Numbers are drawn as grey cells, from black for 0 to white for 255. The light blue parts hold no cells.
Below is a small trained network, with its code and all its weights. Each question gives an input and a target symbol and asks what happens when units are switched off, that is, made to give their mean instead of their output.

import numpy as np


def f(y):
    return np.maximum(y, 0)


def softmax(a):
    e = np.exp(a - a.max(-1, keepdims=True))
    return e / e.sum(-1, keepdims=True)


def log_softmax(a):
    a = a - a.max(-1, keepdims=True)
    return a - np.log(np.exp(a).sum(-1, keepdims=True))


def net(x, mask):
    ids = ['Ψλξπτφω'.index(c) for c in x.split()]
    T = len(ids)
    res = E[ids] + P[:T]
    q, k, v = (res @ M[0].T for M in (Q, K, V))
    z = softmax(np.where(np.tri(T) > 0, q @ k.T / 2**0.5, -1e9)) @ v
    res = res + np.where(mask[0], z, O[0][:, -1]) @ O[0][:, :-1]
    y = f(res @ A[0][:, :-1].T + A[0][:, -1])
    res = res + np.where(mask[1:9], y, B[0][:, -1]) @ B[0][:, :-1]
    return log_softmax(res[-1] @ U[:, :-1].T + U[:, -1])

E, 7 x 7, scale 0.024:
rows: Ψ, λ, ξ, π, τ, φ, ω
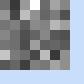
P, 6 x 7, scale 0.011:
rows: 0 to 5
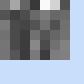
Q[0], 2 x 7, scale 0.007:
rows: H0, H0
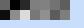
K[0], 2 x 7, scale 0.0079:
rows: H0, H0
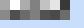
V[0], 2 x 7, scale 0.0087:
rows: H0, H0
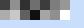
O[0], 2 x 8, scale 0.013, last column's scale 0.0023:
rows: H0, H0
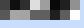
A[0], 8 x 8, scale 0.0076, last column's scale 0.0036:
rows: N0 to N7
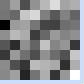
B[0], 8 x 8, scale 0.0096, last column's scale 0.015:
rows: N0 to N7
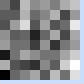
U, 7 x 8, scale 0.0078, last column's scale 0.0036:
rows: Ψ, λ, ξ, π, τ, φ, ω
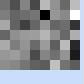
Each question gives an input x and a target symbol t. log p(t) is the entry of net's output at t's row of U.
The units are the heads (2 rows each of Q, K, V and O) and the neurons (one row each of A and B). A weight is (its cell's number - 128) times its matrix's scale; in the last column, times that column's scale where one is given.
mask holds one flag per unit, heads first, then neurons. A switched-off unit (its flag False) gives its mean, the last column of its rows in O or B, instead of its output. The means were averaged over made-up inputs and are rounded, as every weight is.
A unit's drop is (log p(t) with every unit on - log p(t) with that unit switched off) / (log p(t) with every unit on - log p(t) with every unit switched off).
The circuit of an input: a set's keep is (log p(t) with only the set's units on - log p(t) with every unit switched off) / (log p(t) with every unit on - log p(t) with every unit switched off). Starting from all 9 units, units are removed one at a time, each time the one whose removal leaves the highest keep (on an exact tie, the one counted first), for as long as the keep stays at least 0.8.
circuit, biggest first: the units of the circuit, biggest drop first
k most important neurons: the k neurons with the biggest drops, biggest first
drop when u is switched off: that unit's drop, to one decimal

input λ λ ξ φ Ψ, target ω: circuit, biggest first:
[H0]
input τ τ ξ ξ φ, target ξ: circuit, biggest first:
[H0, N2]
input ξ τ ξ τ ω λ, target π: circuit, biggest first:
[H0, N6, N2]
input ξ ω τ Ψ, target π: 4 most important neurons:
[N6, N2, N3, N4]
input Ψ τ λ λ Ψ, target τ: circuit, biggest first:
[H0, N0, N7, N6]
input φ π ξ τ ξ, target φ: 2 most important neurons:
[N2, N7]
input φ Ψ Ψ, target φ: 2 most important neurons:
[N2, N7]
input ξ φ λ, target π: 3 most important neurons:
[N6, N3, N2]
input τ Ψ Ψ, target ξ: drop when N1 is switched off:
-0.1
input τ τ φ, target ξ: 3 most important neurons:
[N2, N5, N0]
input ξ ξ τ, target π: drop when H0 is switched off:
0.8
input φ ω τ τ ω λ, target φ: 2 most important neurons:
[N2, N7]
